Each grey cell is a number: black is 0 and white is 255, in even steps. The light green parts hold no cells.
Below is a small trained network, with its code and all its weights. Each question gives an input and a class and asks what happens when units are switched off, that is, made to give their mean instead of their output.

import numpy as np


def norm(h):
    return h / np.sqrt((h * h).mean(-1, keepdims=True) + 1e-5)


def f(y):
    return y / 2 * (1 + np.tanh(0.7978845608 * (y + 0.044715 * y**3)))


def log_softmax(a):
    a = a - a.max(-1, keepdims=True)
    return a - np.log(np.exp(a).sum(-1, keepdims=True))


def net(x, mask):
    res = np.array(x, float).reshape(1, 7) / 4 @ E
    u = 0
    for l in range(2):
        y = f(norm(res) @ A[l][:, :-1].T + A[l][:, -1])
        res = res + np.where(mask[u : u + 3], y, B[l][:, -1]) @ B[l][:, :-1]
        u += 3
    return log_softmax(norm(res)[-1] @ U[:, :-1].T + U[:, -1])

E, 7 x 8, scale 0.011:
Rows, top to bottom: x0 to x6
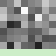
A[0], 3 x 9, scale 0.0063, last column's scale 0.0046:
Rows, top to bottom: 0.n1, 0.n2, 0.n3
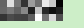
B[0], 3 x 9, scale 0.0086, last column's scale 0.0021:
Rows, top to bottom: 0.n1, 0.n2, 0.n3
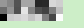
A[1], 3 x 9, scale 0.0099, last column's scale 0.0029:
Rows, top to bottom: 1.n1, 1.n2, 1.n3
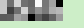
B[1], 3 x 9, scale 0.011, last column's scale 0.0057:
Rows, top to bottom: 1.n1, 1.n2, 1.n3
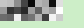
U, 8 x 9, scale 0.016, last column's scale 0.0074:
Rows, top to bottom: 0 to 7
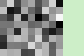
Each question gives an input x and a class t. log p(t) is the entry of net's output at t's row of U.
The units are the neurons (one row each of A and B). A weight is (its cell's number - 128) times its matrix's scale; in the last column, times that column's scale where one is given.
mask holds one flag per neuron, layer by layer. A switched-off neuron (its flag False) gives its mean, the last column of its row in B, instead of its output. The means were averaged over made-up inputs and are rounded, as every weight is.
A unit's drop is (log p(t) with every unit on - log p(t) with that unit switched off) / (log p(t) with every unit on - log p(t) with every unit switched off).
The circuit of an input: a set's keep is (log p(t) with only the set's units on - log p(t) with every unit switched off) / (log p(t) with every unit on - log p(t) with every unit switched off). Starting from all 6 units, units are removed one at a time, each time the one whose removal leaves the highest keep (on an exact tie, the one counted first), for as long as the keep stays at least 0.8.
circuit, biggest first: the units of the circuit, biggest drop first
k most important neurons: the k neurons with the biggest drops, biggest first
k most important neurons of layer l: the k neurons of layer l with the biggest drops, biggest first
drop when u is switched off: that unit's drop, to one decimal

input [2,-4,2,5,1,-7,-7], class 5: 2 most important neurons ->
[0.n3; 1.n2]
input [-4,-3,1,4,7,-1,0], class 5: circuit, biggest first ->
[0.n3]
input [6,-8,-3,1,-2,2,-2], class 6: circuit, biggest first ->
[1.n3; 0.n3]
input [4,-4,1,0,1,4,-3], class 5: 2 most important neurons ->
[0.n3; 1.n2]
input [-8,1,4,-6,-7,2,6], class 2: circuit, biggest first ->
[0.n2; 1.n1]
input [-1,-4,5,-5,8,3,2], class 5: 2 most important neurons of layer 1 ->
[1.n3; 1.n2]
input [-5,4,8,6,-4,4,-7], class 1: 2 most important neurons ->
[1.n2; 0.n2]
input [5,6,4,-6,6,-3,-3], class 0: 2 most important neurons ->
[0.n1; 1.n1]
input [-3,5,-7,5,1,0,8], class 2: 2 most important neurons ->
[1.n3; 1.n1]
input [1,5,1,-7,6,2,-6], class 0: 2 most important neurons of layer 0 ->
[0.n1; 0.n3]
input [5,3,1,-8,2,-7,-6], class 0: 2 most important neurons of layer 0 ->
[0.n1; 0.n3]
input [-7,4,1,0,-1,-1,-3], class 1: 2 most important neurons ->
[1.n2; 0.n3]
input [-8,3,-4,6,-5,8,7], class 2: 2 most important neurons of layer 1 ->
[1.n3; 1.n1]
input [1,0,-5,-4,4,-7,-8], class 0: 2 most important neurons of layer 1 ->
[1.n3; 1.n2]
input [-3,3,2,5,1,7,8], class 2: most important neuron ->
[1.n3]
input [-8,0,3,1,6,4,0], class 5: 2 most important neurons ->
[1.n3; 0.n3]
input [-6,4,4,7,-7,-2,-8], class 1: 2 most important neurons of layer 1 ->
[1.n2; 1.n1]
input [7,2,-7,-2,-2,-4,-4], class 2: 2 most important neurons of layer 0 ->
[0.n1; 0.n3]
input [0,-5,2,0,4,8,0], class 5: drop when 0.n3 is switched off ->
0.1
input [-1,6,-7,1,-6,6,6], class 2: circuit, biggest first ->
[1.n3]
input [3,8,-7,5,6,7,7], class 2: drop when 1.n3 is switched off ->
0.9
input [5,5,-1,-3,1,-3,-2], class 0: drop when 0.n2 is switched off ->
0.0
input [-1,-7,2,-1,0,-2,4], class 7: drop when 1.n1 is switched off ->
0.3
